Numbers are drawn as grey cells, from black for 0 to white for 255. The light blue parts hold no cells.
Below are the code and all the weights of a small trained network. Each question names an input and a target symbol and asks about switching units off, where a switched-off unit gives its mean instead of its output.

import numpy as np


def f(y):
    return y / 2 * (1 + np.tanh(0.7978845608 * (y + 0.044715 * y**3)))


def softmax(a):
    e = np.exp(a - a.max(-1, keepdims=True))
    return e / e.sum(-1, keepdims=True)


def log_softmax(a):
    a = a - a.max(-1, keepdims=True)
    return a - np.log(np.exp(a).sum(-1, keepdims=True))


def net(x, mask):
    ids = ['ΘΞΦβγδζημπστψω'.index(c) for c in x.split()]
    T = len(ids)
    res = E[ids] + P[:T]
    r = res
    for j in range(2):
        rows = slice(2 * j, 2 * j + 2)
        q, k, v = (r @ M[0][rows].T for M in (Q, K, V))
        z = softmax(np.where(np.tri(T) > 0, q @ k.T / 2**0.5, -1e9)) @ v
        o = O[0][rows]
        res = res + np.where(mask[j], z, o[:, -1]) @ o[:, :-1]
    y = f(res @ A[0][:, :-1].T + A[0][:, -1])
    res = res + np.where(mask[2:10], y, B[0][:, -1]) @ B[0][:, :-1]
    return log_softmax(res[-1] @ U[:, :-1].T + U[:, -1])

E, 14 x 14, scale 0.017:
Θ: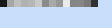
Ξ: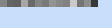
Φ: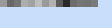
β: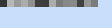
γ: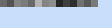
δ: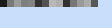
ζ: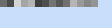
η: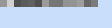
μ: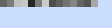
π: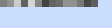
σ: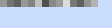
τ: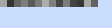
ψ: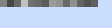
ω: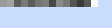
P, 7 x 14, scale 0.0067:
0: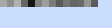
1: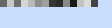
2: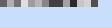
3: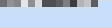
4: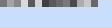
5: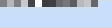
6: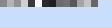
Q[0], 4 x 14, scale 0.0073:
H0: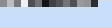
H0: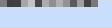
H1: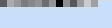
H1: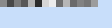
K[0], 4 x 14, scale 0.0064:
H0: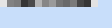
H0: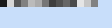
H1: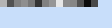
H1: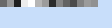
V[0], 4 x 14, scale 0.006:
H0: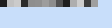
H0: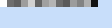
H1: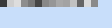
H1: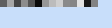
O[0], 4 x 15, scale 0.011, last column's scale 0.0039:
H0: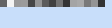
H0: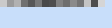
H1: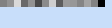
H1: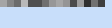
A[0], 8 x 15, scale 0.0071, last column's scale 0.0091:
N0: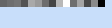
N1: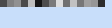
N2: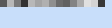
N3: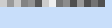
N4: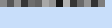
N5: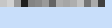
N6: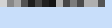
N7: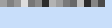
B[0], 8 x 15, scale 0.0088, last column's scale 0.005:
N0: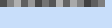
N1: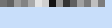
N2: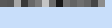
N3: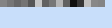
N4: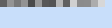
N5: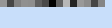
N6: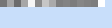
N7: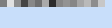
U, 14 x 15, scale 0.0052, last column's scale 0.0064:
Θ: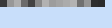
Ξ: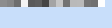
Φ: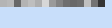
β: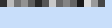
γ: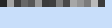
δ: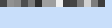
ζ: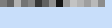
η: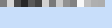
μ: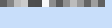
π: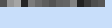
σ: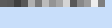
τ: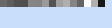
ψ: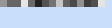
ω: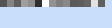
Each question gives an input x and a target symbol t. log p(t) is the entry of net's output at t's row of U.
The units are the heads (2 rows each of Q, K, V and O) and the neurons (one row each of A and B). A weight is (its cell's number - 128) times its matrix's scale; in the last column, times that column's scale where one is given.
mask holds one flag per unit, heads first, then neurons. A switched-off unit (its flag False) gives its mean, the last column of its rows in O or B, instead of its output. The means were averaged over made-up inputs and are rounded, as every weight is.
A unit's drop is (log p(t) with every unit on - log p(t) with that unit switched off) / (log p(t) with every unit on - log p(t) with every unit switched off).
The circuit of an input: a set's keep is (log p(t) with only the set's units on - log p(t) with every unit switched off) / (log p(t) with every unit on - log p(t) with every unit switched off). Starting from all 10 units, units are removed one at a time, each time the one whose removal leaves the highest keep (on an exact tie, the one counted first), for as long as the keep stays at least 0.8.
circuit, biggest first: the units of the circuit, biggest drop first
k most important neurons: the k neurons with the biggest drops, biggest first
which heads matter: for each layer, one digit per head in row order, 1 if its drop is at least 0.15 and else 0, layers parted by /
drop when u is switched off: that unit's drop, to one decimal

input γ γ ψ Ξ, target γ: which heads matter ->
11
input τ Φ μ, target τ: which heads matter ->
11
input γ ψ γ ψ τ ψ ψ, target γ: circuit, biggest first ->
H1
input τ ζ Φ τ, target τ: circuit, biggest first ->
H1; H0
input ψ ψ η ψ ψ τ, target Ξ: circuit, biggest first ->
N4; H1; N7
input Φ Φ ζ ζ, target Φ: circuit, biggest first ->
H0; N6
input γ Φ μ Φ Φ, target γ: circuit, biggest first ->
H0; H1
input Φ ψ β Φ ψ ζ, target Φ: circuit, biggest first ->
N6; H0
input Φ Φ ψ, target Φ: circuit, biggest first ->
H0; N6; H1
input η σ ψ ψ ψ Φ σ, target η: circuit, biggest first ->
H1; N7
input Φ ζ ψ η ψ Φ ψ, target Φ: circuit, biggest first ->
N6; H0
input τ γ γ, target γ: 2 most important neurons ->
N4; N6
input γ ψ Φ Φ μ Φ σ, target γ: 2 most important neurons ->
N6; N0
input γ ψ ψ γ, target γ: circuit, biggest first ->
H0
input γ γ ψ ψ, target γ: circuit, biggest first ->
H0; H1
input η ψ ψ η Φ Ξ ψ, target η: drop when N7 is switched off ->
1.2
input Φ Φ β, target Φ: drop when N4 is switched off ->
0.1
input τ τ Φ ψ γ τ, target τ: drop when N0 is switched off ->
0.0
